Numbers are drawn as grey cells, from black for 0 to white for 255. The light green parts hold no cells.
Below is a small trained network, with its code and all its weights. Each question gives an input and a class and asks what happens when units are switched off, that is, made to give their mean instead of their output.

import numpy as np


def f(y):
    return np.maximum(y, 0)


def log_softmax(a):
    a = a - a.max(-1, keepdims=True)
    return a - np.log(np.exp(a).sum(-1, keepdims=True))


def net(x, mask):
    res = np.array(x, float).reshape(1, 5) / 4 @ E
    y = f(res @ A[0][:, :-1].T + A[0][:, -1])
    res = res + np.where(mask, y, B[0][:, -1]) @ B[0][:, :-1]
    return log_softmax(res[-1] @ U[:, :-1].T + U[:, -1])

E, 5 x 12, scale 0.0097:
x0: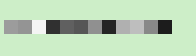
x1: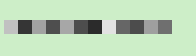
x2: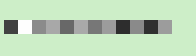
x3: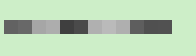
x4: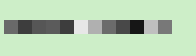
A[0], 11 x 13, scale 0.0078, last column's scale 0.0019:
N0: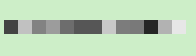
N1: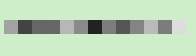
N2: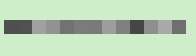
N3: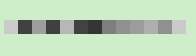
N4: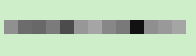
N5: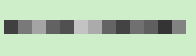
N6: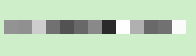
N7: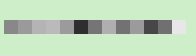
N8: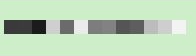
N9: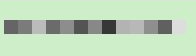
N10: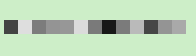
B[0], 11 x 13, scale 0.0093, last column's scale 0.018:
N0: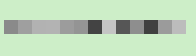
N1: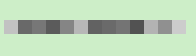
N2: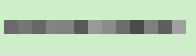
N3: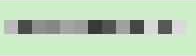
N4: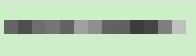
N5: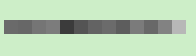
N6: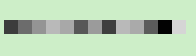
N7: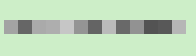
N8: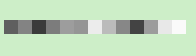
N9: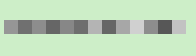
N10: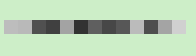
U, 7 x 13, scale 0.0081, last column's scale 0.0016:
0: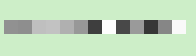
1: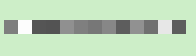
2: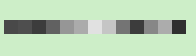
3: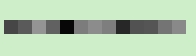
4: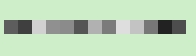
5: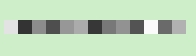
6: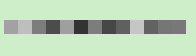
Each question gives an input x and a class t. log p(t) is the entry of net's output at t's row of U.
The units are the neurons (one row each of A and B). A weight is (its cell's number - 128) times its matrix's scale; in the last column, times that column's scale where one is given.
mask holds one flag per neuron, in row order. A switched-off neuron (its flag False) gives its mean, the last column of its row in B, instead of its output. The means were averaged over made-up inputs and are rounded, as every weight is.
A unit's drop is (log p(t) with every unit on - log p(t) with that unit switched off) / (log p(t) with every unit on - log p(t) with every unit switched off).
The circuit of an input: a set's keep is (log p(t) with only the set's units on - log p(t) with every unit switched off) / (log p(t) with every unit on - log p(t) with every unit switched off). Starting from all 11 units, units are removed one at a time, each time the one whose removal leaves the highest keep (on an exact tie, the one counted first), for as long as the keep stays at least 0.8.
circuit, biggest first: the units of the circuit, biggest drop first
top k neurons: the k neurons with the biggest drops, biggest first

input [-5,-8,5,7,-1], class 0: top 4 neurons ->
N0, N7, N1, N9
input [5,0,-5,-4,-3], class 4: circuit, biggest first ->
N6
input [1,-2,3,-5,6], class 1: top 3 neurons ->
N10, N6, N3
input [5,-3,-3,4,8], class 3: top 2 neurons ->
N5, N4
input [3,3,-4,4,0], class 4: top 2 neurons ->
N6, N1
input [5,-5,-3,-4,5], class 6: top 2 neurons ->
N10, N3
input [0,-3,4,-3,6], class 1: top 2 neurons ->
N10, N6
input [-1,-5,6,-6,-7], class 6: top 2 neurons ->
N10, N8
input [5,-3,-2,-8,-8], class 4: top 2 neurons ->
N6, N9
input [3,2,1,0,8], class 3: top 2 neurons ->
N5, N4
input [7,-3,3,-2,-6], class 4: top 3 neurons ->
N6, N9, N7
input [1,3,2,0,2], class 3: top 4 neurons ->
N3, N8, N1, N7
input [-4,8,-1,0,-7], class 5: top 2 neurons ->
N3, N1
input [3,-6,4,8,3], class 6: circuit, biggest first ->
N10
